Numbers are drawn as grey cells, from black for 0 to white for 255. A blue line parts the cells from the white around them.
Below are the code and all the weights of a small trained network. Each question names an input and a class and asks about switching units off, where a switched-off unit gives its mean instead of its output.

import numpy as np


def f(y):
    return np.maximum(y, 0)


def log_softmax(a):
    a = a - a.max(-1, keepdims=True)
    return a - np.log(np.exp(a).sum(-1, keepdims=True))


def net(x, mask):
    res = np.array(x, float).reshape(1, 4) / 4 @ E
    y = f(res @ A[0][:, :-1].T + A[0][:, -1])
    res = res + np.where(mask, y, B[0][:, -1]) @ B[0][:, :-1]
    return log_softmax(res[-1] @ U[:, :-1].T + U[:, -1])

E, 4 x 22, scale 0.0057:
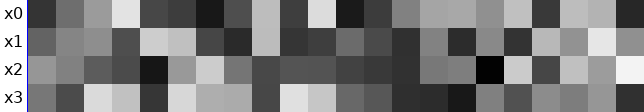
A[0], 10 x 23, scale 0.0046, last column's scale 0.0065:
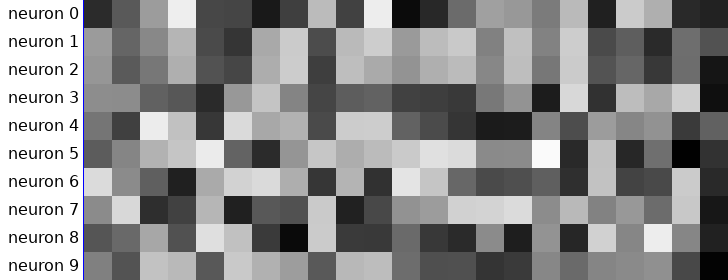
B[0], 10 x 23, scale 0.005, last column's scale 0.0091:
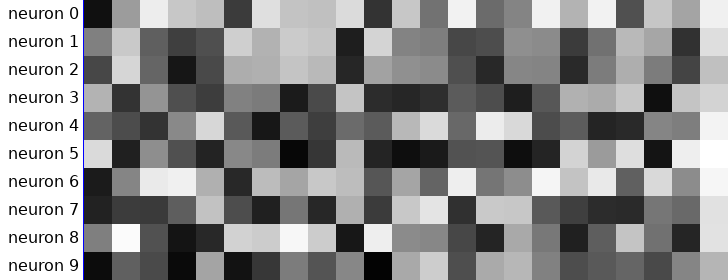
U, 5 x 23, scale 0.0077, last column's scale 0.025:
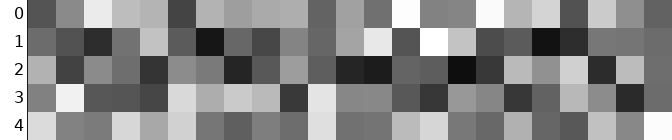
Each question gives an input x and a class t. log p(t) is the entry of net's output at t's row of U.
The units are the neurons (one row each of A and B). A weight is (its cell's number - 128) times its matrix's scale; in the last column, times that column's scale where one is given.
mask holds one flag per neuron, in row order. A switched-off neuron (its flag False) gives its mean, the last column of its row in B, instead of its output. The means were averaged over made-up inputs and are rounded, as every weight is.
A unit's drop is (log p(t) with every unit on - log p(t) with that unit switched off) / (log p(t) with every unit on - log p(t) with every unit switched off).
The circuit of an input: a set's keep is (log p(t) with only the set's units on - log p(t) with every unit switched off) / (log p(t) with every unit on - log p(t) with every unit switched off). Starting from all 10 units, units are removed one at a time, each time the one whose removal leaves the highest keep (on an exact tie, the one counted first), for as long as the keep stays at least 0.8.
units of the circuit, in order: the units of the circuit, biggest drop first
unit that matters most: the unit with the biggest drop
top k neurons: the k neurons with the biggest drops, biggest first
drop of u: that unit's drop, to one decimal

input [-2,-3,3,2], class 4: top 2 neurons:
[neuron 5; neuron 8]
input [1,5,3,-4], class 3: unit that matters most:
neuron 8
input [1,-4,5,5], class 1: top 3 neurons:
[neuron 4; neuron 5; neuron 9]
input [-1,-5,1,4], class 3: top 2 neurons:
[neuron 7; neuron 1]
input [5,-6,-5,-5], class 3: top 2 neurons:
[neuron 1; neuron 6]
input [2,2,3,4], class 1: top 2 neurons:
[neuron 5; neuron 4]
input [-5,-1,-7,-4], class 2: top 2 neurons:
[neuron 5; neuron 0]
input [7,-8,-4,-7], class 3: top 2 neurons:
[neuron 1; neuron 2]
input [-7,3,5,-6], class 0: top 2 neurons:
[neuron 6; neuron 4]
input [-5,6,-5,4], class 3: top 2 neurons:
[neuron 8; neuron 0]
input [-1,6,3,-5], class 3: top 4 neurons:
[neuron 8; neuron 4; neuron 9; neuron 5]
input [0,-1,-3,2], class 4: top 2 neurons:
[neuron 3; neuron 7]
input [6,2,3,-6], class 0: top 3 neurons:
[neuron 0; neuron 4; neuron 9]
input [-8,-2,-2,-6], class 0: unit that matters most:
neuron 6
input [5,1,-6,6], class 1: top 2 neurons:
[neuron 4; neuron 6]
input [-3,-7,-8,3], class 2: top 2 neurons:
[neuron 5; neuron 8]
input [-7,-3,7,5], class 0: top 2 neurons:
[neuron 6; neuron 5]
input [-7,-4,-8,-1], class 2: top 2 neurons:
[neuron 5; neuron 0]
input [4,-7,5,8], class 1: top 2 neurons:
[neuron 4; neuron 9]
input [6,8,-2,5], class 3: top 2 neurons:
[neuron 8; neuron 6]
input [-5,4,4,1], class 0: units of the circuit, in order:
[neuron 6]
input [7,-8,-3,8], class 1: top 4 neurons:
[neuron 4; neuron 9; neuron 6; neuron 8]
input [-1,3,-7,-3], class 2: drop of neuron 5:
0.6
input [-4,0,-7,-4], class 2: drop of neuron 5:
1.0
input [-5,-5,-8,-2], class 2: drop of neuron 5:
1.2
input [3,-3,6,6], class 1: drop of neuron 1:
0.0
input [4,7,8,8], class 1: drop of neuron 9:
0.4
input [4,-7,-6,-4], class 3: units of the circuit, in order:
[neuron 1]
